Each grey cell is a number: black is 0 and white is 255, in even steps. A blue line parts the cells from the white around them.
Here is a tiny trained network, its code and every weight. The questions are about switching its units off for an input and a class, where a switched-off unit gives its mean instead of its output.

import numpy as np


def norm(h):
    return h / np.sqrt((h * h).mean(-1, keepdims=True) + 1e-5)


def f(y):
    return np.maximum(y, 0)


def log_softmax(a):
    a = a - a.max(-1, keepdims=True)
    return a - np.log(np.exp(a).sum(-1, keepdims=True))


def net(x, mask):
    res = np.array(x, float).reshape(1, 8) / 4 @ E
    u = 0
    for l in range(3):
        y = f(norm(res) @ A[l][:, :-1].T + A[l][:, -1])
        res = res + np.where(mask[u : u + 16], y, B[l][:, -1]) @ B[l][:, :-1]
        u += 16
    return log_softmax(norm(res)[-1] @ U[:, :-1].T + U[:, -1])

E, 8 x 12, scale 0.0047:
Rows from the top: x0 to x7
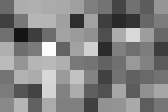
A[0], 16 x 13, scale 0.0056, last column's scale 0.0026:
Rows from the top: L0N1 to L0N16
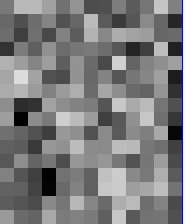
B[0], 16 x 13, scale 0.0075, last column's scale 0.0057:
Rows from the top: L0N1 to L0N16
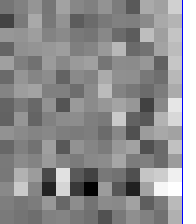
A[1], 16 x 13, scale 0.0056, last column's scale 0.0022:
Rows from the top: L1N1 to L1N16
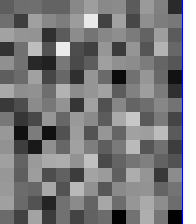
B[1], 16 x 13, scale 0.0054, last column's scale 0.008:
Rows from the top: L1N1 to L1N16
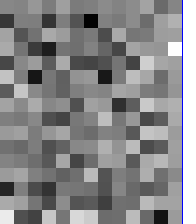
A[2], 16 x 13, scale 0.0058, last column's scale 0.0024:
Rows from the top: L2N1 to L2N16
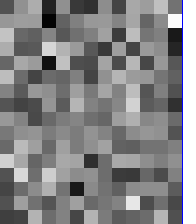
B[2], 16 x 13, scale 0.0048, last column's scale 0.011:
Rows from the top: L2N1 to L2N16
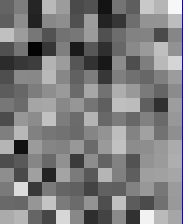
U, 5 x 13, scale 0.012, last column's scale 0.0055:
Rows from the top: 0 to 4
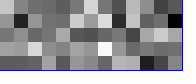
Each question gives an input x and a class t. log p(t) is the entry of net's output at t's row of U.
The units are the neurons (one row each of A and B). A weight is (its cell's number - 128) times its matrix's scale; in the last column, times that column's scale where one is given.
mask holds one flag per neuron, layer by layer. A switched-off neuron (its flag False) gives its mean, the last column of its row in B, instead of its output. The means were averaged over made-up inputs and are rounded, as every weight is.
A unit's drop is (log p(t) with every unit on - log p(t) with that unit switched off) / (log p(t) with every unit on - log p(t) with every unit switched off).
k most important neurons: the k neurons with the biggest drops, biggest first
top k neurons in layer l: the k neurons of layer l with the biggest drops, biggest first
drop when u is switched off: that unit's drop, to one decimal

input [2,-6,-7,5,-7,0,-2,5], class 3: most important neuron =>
[L2N1]
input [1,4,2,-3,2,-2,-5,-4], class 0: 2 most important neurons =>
[L1N16 L0N14]
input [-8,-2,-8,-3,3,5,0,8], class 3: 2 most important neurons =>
[L0N14 L1N4]
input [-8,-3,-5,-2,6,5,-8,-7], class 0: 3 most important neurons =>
[L0N14 L0N13 L1N13]
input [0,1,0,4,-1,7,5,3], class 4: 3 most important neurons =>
[L0N14 L0N13 L0N3]
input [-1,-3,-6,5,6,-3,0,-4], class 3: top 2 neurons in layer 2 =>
[L2N1 L2N5]
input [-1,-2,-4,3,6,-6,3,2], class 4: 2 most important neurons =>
[L0N14 L0N13]
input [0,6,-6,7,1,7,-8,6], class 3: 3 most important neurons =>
[L0N14 L2N1 L0N13]
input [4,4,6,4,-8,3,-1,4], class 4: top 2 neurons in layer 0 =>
[L0N14 L0N13]
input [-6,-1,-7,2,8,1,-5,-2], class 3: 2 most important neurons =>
[L0N14 L1N4]
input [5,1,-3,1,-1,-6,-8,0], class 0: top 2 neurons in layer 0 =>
[L0N14 L0N9]
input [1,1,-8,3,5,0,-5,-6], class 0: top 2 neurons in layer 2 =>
[L2N5 L2N1]
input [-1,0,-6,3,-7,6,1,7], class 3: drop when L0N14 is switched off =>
0.1
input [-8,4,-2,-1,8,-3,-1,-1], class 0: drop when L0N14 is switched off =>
0.2
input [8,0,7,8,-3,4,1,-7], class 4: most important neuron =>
[L0N14]
